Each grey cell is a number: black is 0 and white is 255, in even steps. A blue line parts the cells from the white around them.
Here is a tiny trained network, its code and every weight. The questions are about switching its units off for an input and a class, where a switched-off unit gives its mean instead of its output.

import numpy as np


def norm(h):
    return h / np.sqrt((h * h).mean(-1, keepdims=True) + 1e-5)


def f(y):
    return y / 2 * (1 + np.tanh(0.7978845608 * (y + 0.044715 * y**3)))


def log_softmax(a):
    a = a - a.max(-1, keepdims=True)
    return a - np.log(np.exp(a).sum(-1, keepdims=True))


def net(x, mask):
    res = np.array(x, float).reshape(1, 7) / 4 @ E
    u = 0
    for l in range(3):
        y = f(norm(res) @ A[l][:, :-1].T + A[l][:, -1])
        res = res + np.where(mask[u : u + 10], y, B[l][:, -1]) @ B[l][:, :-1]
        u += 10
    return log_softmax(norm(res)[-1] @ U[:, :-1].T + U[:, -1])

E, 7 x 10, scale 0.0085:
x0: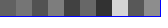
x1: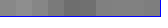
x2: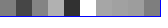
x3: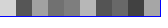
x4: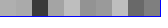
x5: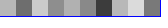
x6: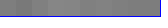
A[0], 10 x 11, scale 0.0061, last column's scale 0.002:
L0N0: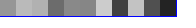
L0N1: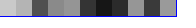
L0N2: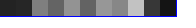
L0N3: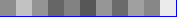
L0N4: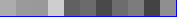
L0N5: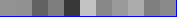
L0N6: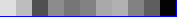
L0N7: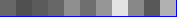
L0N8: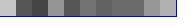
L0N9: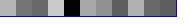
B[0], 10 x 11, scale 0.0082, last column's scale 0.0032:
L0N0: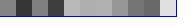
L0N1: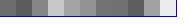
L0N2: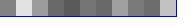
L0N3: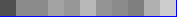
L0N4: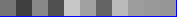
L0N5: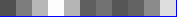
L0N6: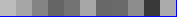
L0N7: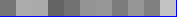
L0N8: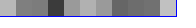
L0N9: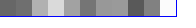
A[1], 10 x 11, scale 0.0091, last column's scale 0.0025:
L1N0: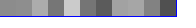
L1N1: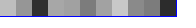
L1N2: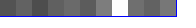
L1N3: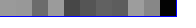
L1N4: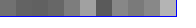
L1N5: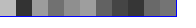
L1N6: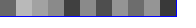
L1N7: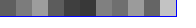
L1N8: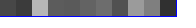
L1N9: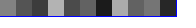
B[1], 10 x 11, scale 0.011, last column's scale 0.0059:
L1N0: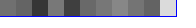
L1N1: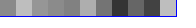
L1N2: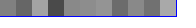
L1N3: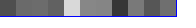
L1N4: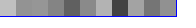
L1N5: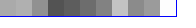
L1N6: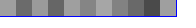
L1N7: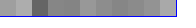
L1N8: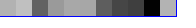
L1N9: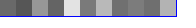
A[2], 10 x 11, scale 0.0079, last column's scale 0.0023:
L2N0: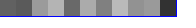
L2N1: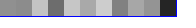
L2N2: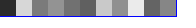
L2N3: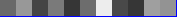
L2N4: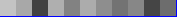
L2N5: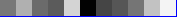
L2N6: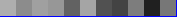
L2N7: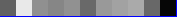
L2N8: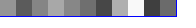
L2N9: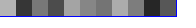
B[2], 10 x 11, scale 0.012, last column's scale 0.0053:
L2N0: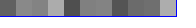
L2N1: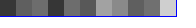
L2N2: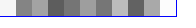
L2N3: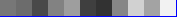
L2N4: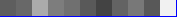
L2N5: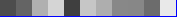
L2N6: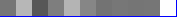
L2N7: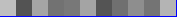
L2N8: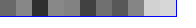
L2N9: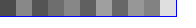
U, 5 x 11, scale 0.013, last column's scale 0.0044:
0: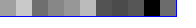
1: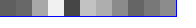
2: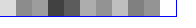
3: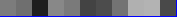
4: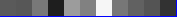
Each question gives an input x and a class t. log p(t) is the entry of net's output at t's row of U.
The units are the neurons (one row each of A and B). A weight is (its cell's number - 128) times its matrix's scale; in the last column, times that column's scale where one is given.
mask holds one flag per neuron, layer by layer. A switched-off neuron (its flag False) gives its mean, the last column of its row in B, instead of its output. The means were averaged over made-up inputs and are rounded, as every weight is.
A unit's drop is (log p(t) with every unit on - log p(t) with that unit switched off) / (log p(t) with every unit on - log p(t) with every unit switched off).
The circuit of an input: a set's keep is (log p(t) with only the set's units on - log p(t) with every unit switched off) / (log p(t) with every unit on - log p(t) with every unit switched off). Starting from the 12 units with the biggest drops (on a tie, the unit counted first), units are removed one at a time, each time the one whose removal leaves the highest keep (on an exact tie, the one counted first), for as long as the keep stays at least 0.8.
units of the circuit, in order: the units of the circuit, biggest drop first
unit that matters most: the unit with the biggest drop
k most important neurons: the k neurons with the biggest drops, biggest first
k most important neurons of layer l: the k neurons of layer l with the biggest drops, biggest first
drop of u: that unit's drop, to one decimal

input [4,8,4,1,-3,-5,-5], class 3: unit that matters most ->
L2N3
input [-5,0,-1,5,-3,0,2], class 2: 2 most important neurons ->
[L1N5 L1N9]
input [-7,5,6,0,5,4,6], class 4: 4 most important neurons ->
[L2N1 L0N0 L1N8 L2N5]
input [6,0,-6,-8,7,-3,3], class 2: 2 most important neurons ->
[L2N2 L1N8]
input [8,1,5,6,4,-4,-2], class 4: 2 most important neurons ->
[L1N9 L2N2]
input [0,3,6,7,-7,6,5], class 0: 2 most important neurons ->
[L1N8 L2N6]
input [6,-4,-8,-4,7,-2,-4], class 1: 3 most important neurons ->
[L2N5 L1N8 L0N1]
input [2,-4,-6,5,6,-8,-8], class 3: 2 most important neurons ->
[L2N3 L1N8]
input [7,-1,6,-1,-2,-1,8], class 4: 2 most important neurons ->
[L1N9 L1N6]
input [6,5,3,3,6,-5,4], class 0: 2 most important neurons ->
[L1N1 L0N8]
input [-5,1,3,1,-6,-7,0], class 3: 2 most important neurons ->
[L2N3 L1N1]
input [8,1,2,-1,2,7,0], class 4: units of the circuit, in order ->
[L1N9 L1N2]
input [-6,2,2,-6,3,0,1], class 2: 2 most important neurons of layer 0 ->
[L0N2 L0N8]
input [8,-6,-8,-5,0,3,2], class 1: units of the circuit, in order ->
[L2N5]
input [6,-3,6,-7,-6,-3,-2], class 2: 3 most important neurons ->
[L2N2 L0N2 L1N1]
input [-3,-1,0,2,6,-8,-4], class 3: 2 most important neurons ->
[L2N3 L1N8]
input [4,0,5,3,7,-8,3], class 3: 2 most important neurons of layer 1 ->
[L1N8 L1N6]
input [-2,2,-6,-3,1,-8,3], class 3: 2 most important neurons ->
[L2N3 L0N5]
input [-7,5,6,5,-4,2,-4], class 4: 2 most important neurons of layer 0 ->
[L0N0 L0N1]
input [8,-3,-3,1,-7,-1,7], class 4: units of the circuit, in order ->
[L1N9]
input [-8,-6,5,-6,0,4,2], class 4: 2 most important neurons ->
[L0N0 L2N1]
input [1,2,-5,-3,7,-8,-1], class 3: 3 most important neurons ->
[L2N3 L1N8 L0N2]
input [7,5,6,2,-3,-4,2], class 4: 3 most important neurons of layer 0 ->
[L0N3 L0N1 L0N8]
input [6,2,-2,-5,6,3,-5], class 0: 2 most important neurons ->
[L1N1 L0N7]
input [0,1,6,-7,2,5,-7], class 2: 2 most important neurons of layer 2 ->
[L2N2 L2N5]
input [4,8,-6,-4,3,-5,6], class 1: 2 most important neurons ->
[L2N5 L1N0]
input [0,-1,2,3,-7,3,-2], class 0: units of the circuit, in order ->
[L1N8]
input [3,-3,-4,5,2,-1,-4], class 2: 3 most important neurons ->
[L1N5 L0N8 L0N5]
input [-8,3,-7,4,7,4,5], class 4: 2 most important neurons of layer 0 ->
[L0N0 L0N5]
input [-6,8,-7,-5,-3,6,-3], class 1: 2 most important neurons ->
[L2N5 L0N1]
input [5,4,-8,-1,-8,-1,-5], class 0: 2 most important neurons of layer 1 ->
[L1N8 L1N6]
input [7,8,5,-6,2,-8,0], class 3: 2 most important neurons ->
[L2N3 L1N5]
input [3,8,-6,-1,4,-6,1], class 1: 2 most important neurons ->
[L2N5 L1N0]
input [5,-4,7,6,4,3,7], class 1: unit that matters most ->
L0N5
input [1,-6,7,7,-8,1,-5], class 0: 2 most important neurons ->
[L1N8 L2N6]
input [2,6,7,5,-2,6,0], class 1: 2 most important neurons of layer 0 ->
[L0N9 L0N5]
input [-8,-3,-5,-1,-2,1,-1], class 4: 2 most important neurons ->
[L0N0 L2N1]
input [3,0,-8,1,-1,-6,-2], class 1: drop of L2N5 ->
1.3
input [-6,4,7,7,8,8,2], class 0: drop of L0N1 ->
0.1
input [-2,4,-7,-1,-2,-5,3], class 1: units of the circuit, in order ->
[L2N5]
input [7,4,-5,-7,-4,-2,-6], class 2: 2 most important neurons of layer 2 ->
[L2N2 L2N7]
